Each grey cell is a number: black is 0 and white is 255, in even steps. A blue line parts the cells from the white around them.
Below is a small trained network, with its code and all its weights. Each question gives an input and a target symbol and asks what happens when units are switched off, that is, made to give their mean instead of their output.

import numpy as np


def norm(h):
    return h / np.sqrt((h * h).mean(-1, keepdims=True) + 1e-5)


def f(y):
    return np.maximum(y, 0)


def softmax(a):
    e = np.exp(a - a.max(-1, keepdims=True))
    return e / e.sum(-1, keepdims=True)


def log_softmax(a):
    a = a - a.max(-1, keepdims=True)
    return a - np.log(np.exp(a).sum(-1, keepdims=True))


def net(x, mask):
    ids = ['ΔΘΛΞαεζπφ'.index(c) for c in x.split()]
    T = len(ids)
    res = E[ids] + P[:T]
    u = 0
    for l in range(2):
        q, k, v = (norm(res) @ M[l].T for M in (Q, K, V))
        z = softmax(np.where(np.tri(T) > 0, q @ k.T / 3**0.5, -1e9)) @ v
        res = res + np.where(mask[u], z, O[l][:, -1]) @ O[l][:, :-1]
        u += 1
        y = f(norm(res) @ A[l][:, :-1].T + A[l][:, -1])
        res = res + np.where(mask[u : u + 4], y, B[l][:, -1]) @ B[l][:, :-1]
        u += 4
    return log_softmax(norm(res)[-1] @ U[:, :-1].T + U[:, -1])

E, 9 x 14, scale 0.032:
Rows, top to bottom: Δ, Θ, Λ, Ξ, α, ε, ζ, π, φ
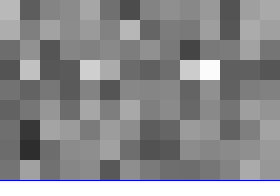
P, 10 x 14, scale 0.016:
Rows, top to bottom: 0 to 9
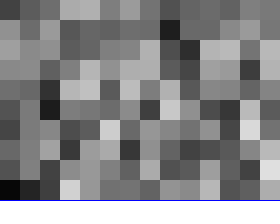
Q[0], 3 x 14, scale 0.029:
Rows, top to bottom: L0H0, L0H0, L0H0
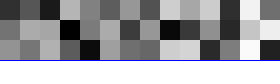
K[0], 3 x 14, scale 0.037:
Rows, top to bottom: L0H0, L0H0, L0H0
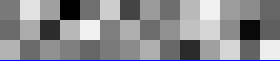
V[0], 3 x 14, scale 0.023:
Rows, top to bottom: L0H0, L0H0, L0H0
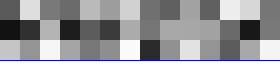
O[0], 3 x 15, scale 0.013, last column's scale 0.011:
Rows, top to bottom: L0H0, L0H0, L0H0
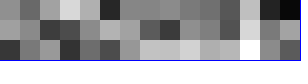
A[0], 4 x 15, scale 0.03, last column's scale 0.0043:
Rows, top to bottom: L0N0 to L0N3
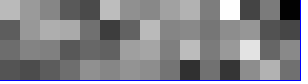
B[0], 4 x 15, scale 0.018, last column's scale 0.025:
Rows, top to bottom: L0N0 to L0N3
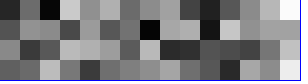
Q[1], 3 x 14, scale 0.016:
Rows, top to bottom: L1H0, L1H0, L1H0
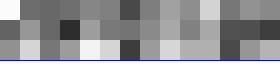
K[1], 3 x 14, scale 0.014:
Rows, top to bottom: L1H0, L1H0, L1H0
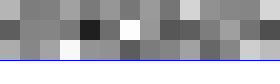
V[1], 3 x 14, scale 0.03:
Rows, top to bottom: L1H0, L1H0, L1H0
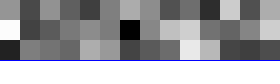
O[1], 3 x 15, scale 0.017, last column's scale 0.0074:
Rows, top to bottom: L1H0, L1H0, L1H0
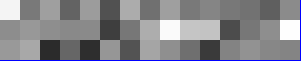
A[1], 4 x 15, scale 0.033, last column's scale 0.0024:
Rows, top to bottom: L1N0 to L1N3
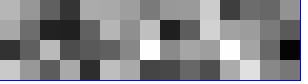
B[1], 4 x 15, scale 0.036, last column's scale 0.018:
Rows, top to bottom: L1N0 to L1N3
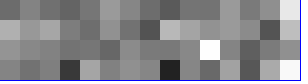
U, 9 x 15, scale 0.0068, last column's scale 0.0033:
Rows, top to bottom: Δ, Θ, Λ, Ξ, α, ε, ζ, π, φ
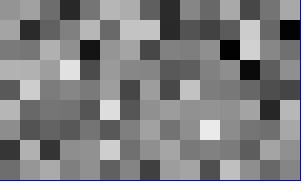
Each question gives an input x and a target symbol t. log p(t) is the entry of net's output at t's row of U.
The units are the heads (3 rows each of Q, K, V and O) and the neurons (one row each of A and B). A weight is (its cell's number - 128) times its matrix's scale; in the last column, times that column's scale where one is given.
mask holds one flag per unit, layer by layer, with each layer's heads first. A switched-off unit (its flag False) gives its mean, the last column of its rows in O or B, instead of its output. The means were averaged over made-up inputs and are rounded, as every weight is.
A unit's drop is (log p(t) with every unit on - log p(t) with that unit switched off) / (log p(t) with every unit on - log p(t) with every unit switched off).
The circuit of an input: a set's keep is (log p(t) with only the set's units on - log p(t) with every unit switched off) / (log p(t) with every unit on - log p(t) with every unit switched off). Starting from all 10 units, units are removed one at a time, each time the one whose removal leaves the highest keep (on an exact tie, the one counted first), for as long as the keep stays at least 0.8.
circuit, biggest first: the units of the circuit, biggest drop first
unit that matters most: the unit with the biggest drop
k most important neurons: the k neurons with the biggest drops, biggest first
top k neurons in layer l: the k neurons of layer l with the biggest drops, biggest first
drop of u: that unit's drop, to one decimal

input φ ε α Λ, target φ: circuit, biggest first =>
[L0H0 L0N1]
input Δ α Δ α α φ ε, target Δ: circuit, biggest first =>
[L0H0 L1N3]
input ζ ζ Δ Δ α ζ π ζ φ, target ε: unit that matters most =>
L0H0
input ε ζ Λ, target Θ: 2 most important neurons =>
[L0N2 L0N1]
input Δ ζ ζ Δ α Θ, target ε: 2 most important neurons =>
[L1N1 L0N2]
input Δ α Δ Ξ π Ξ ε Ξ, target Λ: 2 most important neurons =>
[L1N3 L0N0]
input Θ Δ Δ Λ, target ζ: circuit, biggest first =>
[L0H0 L1N2]
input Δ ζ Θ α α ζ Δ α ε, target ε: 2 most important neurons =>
[L1N1 L0N2]
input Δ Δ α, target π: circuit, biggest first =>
[L0H0 L0N0]
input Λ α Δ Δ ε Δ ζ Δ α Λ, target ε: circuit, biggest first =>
[L0H0 L1N1 L0N2 L0N0]
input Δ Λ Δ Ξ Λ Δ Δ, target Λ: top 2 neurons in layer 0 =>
[L0N1 L0N0]
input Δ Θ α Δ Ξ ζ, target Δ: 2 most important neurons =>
[L1N3 L0N0]
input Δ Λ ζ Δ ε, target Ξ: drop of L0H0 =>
1.3
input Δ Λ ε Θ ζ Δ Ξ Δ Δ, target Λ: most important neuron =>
[L0N1]
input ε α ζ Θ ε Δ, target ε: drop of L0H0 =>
1.3
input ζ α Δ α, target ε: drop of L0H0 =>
1.1
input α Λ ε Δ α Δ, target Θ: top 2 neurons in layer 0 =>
[L0N2 L0N0]
